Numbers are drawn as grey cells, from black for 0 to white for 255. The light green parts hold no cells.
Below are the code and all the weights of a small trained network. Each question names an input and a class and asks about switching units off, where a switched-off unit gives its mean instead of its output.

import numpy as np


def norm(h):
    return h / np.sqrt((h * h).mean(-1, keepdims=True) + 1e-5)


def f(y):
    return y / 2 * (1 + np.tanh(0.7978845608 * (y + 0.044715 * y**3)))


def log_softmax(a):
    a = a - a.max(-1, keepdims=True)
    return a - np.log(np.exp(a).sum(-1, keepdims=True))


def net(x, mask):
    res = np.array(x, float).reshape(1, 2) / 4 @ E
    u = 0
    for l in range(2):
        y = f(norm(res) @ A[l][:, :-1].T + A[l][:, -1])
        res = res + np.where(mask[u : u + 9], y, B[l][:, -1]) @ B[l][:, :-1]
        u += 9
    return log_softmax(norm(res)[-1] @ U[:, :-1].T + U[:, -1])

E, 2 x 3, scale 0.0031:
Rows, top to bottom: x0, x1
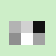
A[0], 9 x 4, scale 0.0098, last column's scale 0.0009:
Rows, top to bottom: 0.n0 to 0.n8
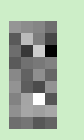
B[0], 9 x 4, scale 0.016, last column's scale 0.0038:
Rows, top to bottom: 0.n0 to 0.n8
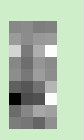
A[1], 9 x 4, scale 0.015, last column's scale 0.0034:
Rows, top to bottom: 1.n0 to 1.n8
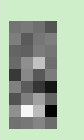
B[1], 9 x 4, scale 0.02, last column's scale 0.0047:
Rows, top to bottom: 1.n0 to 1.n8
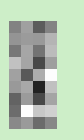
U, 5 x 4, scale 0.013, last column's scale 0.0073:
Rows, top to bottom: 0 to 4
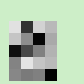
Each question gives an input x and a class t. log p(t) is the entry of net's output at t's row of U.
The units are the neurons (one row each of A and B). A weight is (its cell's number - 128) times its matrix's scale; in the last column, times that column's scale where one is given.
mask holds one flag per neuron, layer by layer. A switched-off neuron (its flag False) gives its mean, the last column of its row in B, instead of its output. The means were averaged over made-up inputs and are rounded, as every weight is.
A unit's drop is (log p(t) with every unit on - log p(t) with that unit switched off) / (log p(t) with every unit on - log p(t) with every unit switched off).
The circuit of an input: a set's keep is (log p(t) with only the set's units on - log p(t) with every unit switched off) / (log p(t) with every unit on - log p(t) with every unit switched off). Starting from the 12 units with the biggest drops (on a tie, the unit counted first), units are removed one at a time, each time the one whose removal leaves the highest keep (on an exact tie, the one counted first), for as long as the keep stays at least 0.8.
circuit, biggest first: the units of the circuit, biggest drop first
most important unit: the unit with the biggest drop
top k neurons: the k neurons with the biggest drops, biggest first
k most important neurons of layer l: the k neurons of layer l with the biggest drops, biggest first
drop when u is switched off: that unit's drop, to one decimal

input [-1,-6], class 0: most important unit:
0.n6
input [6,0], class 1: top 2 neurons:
0.n2, 1.n7
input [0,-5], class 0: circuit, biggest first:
0.n6, 1.n7
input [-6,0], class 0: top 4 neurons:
0.n2, 1.n5, 1.n7, 1.n3
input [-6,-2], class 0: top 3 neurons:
0.n2, 1.n7, 1.n5
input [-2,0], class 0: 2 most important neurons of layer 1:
1.n5, 1.n7
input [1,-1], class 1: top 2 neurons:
1.n5, 0.n6
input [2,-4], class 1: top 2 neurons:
1.n5, 0.n6
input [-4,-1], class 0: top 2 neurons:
0.n2, 1.n7
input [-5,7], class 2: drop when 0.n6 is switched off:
1.0
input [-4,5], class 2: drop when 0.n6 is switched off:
1.0
